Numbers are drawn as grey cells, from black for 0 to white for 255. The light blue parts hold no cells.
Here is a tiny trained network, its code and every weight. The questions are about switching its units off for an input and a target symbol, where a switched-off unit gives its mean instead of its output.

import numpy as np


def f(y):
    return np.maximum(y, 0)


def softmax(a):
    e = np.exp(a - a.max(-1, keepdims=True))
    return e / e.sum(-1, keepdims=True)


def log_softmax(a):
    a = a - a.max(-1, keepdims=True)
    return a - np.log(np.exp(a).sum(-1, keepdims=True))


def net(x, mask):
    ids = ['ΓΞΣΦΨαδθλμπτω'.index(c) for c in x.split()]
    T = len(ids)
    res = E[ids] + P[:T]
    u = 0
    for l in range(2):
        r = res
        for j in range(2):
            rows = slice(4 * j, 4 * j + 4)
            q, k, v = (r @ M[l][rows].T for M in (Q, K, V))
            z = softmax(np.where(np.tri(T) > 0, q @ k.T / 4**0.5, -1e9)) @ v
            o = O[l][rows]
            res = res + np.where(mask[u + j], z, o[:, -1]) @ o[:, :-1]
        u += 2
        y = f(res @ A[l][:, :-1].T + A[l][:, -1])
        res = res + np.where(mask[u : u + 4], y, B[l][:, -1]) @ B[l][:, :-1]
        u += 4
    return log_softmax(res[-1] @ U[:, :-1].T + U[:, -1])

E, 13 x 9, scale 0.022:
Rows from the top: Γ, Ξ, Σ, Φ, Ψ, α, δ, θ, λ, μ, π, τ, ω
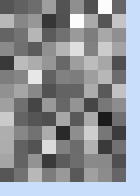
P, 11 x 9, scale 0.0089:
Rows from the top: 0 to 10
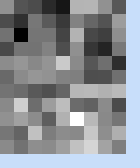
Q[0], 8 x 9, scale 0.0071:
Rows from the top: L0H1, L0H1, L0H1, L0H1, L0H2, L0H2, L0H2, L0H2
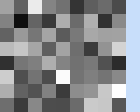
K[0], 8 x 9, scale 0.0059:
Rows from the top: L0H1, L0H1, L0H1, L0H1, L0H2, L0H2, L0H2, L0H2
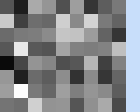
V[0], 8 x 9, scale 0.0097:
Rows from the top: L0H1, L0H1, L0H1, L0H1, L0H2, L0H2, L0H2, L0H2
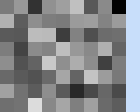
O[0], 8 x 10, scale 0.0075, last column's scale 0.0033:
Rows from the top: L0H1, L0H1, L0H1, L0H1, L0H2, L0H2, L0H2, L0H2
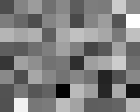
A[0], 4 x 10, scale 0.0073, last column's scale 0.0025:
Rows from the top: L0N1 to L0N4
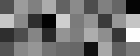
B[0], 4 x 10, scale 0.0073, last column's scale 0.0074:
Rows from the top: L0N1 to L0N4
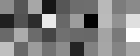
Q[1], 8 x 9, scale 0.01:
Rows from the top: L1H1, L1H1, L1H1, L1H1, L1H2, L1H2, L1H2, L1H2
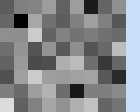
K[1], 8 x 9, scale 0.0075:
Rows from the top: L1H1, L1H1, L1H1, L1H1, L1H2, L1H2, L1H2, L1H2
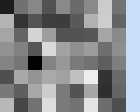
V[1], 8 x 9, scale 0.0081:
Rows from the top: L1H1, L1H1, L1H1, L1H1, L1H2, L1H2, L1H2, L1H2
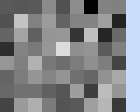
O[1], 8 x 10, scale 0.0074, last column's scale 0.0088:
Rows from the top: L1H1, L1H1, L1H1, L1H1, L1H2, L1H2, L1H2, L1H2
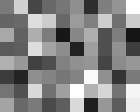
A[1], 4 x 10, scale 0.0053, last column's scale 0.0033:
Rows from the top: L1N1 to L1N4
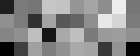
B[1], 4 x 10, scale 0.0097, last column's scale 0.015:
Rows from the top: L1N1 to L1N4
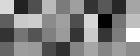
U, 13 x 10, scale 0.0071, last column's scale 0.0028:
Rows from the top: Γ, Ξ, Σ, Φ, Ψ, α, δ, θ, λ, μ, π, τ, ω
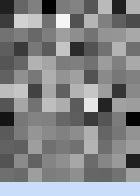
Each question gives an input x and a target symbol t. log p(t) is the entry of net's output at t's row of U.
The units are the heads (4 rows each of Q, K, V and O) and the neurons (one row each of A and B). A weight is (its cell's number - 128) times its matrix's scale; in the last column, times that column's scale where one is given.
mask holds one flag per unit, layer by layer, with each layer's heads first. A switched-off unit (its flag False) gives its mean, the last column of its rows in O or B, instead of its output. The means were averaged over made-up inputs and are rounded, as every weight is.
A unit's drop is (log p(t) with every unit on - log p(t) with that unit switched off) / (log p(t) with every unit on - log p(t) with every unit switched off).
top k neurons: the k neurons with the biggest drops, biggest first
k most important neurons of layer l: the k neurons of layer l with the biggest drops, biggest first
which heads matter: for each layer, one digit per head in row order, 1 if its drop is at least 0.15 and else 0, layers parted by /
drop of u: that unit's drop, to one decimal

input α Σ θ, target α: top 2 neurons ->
(L1N3 L1N1)
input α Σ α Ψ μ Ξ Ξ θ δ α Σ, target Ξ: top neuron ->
(L0N2)
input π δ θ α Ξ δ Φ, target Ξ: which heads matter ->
01 / 00
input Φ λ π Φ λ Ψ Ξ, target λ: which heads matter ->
10 / 10
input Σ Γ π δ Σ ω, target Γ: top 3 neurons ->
(L1N2 L0N3 L0N4)
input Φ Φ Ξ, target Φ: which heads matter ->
01 / 10
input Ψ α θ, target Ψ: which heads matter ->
00 / 10
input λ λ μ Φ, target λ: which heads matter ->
11 / 10
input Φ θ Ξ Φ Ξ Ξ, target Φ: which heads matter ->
11 / 10
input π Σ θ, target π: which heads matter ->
01 / 10
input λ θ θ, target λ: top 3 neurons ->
(L0N2 L1N3 L1N2)
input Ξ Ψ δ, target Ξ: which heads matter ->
11 / 00
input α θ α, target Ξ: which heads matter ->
11 / 10
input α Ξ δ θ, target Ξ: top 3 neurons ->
(L1N2 L0N2 L1N1)
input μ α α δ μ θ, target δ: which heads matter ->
10 / 00
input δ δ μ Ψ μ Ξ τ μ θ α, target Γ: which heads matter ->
10 / 01
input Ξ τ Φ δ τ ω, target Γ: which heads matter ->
00 / 00
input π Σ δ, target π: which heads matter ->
01 / 10
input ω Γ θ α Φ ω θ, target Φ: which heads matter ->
11 / 10
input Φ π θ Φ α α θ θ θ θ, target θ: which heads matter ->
01 / 10
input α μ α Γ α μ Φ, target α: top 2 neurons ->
(L1N1 L0N2)
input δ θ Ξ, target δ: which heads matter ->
10 / 10
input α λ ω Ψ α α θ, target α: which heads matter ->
01 / 00
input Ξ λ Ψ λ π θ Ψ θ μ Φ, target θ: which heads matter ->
01 / 00
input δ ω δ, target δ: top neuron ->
(L1N3)
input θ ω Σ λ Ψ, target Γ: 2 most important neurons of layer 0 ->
(L0N1 L0N3)
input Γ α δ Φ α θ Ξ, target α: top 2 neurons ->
(L1N1 L0N2)
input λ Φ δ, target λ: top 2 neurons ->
(L0N2 L1N3)
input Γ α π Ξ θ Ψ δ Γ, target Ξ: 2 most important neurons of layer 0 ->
(L0N4 L0N3)
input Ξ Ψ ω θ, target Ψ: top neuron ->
(L1N3)
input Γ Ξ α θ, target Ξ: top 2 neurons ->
(L1N2 L0N2)
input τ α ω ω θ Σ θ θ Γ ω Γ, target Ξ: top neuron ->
(L1N2)
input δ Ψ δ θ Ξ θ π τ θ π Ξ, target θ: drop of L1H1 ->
0.1
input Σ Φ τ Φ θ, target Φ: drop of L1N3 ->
-0.1
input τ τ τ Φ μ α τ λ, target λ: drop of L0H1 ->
0.1
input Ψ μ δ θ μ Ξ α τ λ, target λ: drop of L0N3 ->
0.0
